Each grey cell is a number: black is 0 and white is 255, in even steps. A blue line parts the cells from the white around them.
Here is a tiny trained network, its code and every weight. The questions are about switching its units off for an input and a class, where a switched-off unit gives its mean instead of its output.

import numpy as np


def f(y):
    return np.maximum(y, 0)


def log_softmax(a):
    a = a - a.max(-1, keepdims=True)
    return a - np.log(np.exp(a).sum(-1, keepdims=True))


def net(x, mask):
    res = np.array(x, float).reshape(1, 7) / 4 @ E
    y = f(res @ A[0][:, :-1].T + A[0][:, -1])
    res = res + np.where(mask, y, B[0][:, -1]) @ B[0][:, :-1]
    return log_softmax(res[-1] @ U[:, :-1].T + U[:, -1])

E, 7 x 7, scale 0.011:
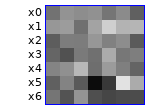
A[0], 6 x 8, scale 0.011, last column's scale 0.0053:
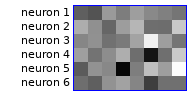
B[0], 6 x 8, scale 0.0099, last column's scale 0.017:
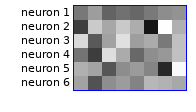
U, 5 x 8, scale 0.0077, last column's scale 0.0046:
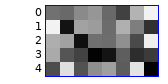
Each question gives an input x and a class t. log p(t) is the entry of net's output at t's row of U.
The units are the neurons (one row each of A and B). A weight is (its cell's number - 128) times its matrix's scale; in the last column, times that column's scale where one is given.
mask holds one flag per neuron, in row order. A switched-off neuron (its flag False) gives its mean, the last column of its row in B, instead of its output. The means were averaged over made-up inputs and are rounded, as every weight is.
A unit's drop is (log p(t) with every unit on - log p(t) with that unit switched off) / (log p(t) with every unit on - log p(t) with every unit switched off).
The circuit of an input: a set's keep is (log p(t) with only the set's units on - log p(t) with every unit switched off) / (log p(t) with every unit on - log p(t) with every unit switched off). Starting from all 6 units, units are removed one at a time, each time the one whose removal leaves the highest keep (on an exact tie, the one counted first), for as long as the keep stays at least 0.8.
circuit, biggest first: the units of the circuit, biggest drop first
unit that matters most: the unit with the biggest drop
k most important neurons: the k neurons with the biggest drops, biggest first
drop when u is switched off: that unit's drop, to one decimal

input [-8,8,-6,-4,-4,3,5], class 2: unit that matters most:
neuron 4
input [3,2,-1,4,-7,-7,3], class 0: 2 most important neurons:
[neuron 2; neuron 3]
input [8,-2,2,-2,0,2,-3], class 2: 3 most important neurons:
[neuron 4; neuron 2; neuron 6]
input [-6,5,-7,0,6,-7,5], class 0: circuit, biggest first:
[neuron 2; neuron 4]
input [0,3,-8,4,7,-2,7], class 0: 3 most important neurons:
[neuron 3; neuron 5; neuron 1]
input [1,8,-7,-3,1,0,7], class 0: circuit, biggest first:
[neuron 5; neuron 3]
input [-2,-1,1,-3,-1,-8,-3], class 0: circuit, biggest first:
[neuron 2; neuron 4]
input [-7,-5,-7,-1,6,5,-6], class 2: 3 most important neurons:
[neuron 5; neuron 4; neuron 6]
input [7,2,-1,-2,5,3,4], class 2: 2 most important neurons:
[neuron 4; neuron 5]
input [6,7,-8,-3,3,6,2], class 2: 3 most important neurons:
[neuron 5; neuron 4; neuron 6]
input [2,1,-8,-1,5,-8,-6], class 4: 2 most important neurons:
[neuron 2; neuron 3]
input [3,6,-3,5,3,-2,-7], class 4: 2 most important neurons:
[neuron 2; neuron 4]
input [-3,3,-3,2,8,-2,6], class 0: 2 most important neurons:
[neuron 3; neuron 5]
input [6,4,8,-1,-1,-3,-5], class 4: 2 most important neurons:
[neuron 2; neuron 4]
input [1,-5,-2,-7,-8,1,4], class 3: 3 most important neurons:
[neuron 3; neuron 2; neuron 6]
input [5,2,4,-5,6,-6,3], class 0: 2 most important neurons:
[neuron 2; neuron 3]
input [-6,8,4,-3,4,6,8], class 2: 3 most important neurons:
[neuron 5; neuron 4; neuron 6]
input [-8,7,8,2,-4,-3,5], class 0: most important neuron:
[neuron 5]
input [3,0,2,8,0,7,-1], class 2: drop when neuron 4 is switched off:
0.2
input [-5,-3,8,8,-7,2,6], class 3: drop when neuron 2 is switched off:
0.3
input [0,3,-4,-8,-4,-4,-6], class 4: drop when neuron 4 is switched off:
0.0
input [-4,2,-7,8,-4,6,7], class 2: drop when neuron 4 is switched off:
0.2
